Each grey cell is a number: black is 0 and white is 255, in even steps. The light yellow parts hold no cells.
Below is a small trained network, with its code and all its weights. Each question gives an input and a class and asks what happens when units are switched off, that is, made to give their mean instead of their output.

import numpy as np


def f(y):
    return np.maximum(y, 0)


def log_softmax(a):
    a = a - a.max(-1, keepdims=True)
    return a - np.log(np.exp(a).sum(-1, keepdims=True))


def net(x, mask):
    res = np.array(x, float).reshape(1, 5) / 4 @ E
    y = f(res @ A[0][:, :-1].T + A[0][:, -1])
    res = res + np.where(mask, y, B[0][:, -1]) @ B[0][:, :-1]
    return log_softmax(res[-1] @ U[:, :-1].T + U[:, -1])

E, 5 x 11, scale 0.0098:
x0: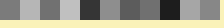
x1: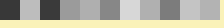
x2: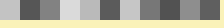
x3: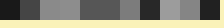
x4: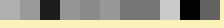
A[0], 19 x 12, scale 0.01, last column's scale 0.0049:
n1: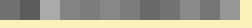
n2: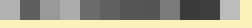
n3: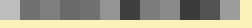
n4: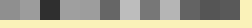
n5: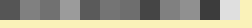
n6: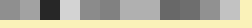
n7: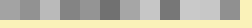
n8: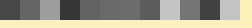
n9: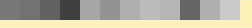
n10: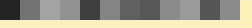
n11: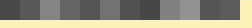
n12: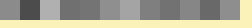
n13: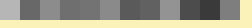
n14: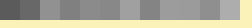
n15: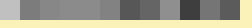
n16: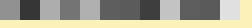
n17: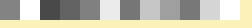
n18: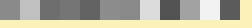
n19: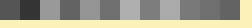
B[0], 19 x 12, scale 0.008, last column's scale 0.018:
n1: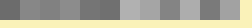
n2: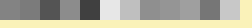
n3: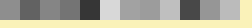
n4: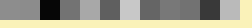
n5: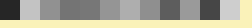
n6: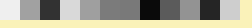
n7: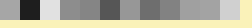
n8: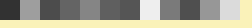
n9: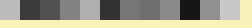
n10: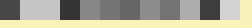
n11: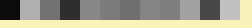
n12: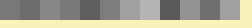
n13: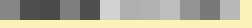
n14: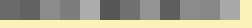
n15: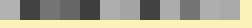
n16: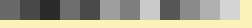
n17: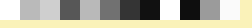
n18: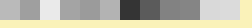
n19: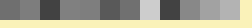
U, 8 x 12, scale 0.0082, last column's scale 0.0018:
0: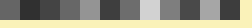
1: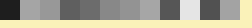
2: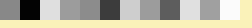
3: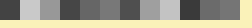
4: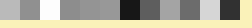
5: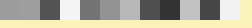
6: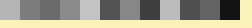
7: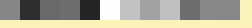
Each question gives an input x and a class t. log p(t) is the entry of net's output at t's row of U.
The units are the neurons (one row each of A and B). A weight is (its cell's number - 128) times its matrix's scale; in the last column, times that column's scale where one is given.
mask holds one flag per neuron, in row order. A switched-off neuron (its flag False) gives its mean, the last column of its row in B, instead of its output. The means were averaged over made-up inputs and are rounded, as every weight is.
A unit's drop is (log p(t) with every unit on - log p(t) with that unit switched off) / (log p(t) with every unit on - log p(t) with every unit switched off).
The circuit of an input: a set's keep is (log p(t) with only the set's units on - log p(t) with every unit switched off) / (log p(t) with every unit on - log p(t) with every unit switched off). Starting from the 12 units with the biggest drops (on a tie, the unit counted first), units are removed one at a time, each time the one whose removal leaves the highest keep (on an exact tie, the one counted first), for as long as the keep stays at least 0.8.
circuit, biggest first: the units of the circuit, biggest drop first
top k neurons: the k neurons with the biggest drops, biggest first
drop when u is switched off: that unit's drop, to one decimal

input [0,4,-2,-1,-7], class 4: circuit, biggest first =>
[n18]
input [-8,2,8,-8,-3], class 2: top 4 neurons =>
[n7; n17; n12; n8]
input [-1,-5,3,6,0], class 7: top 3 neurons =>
[n2; n13; n16]
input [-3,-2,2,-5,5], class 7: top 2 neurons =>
[n3; n15]
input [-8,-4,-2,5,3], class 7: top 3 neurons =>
[n13; n2; n3]
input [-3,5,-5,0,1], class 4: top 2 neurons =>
[n17; n6]
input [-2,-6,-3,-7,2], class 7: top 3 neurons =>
[n3; n13; n15]
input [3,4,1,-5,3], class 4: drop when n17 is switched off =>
0.2
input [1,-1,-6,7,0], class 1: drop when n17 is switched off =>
0.1
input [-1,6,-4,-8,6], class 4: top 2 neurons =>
[n18; n17]
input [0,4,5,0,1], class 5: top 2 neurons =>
[n17; n6]
